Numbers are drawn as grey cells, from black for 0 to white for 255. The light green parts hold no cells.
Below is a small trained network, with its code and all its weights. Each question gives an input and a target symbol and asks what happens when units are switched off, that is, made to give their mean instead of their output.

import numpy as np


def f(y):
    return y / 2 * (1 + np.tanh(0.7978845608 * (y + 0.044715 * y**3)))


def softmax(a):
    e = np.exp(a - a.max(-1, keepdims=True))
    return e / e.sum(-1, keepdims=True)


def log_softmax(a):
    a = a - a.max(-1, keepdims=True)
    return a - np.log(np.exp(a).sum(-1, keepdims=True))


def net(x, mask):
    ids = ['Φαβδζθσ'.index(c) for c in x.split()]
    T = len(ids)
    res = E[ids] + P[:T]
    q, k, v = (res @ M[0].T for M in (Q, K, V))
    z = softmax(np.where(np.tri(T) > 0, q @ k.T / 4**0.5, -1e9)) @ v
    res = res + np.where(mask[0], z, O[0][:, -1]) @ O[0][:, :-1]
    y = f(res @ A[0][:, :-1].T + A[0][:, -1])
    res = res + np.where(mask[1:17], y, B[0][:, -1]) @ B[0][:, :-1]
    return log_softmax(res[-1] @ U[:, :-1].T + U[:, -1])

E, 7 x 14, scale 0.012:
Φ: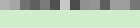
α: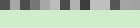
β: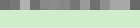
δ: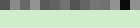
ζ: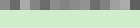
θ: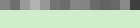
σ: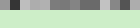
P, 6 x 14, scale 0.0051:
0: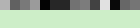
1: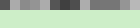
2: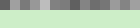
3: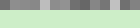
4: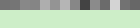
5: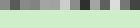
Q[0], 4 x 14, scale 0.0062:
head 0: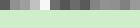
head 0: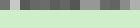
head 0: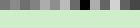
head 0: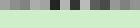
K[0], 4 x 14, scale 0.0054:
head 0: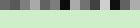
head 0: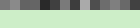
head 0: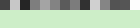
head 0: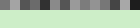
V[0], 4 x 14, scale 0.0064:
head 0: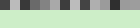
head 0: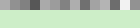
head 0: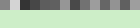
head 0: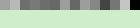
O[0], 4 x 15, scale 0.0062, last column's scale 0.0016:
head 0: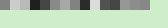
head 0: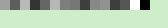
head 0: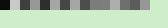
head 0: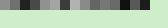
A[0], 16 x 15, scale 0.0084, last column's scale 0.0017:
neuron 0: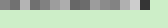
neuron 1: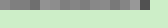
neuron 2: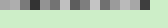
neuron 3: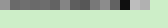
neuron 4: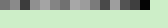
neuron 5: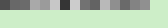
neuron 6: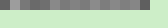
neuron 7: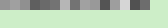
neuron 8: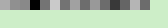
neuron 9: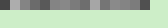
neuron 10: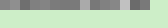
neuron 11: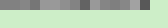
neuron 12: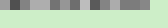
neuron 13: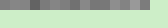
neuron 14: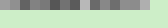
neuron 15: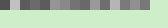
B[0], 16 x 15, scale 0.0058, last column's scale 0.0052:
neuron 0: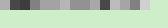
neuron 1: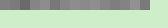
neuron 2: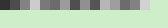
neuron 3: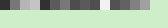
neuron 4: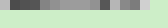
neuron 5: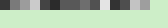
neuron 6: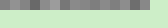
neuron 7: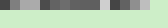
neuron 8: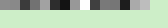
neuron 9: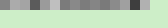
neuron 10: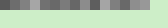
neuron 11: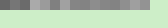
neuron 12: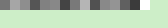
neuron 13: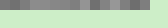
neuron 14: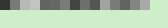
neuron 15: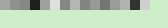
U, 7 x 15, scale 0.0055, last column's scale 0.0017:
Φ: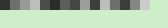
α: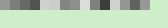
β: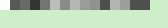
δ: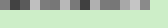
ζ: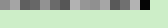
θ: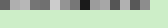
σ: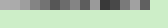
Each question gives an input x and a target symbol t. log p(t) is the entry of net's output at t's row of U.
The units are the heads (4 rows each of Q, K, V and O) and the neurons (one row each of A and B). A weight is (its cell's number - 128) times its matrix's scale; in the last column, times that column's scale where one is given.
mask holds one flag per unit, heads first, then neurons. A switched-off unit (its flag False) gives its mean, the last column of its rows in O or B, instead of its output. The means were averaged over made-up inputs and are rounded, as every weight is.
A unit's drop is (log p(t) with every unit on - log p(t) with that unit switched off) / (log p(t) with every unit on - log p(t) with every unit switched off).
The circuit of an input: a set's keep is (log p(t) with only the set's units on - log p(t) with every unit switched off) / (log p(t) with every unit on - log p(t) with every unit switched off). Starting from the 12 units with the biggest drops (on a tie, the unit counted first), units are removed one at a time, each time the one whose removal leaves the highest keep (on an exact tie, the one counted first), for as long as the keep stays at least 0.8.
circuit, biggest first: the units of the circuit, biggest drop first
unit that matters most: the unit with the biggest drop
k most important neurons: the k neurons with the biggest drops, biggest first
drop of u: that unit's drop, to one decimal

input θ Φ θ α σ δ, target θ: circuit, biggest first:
head 0; neuron 15; neuron 9
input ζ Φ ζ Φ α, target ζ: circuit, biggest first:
neuron 8; head 0
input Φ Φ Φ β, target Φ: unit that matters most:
neuron 5
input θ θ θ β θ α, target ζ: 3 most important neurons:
neuron 8; neuron 5; neuron 4
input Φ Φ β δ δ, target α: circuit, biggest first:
head 0; neuron 4
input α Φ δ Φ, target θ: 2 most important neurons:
neuron 15; neuron 7
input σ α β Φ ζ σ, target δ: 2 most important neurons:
neuron 0; neuron 12
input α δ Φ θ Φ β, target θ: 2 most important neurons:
neuron 7; neuron 4
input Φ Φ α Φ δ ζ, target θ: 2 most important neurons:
neuron 7; neuron 4
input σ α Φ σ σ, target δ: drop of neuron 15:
0.1
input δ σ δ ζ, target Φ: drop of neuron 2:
-0.1
